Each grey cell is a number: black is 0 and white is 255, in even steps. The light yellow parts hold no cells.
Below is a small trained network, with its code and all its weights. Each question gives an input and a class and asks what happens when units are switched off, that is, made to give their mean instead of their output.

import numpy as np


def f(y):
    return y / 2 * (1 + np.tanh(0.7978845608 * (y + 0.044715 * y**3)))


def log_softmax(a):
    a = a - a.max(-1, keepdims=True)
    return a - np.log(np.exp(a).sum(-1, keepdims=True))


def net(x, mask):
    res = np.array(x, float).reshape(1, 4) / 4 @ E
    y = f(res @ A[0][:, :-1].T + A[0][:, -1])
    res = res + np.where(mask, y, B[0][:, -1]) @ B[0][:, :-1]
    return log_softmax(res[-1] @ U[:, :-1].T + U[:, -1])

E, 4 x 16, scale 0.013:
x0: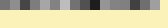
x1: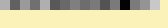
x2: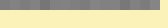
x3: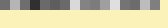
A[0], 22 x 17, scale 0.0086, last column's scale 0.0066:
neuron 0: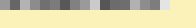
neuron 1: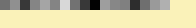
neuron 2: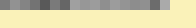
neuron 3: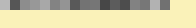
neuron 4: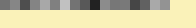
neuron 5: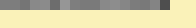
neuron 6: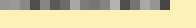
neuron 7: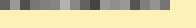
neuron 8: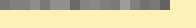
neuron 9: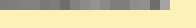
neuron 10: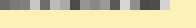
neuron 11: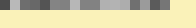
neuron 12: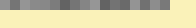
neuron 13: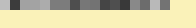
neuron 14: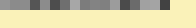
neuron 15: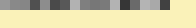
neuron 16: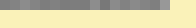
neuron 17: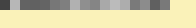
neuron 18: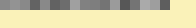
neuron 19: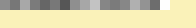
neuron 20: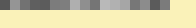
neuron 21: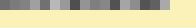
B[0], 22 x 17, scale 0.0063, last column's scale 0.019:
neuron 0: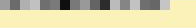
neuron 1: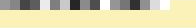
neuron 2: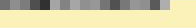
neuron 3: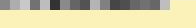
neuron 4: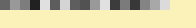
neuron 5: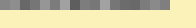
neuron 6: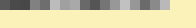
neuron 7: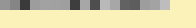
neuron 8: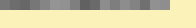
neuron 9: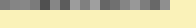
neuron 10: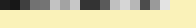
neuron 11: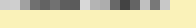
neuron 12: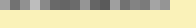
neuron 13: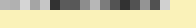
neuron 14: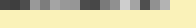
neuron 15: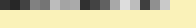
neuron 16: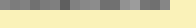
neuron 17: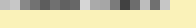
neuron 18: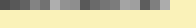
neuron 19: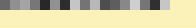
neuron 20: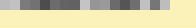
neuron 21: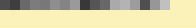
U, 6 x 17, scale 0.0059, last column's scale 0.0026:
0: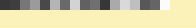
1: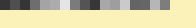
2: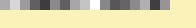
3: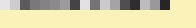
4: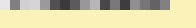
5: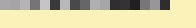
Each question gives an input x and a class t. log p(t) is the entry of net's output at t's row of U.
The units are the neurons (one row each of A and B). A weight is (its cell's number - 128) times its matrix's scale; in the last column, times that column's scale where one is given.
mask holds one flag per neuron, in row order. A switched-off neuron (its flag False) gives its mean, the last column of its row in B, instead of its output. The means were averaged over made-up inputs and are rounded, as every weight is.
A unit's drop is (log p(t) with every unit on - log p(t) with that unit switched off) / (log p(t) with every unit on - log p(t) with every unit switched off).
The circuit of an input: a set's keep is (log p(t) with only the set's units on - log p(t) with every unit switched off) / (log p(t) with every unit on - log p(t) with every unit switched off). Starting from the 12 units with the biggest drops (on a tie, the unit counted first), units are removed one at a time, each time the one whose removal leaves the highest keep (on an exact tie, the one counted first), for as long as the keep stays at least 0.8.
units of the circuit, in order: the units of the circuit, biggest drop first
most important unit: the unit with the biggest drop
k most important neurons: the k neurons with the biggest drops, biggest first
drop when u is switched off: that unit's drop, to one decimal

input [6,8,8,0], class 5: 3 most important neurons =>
(neuron 13; neuron 3; neuron 10)
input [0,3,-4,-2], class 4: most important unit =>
neuron 1
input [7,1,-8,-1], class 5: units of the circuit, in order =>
(neuron 10; neuron 4)
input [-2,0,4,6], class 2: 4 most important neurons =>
(neuron 10; neuron 11; neuron 17; neuron 20)
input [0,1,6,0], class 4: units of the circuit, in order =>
(neuron 10; neuron 1)
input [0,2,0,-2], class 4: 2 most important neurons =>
(neuron 1; neuron 4)
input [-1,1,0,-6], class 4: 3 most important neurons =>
(neuron 13; neuron 15; neuron 3)
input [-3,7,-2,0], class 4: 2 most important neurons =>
(neuron 13; neuron 10)
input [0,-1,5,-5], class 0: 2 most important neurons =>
(neuron 1; neuron 4)
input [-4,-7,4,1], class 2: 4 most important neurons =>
(neuron 11; neuron 17; neuron 15; neuron 20)
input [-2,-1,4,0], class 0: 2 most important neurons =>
(neuron 13; neuron 11)
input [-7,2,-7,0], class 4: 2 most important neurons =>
(neuron 10; neuron 0)
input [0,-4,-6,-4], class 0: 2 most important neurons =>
(neuron 1; neuron 4)
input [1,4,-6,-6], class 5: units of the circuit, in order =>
(neuron 3)
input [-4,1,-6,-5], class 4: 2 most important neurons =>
(neuron 13; neuron 15)
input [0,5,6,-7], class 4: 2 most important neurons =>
(neuron 1; neuron 0)
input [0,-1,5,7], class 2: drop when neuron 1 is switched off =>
0.4
